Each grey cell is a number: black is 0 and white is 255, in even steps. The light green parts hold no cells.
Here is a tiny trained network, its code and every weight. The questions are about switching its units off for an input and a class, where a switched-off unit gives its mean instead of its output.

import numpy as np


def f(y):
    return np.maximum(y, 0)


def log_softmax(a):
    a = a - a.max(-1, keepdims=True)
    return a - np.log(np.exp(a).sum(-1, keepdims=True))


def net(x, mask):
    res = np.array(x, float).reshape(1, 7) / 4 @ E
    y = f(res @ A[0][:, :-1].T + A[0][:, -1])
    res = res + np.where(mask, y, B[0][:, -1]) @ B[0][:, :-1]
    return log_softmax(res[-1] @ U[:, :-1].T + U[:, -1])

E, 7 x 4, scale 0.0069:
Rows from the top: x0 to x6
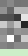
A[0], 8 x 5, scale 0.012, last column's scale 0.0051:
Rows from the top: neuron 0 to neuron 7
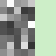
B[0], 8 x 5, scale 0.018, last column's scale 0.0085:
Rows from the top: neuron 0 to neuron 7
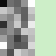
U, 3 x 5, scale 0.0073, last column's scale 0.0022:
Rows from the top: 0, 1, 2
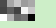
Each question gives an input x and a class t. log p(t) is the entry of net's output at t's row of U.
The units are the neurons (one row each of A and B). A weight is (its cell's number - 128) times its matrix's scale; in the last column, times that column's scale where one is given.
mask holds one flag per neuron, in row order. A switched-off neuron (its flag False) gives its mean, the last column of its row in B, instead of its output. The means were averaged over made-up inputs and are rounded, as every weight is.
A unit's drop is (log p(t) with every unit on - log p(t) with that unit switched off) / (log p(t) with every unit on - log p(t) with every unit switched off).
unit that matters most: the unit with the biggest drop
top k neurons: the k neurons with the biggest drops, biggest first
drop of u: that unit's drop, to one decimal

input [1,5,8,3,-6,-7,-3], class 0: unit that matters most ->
neuron 3
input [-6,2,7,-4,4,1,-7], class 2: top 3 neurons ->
[neuron 6; neuron 0; neuron 5]
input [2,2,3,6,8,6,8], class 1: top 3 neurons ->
[neuron 0; neuron 3; neuron 1]
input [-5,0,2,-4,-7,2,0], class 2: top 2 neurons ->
[neuron 6; neuron 0]
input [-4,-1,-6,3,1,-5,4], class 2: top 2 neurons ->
[neuron 1; neuron 0]
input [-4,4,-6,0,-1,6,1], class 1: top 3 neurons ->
[neuron 0; neuron 3; neuron 1]
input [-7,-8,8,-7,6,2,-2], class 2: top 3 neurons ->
[neuron 6; neuron 0; neuron 5]
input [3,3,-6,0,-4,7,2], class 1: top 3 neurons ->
[neuron 0; neuron 3; neuron 1]
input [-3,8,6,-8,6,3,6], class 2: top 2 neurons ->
[neuron 6; neuron 0]
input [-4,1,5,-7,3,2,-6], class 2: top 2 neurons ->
[neuron 6; neuron 0]
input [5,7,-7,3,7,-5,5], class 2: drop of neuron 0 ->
0.1
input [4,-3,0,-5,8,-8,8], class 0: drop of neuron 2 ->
-0.1
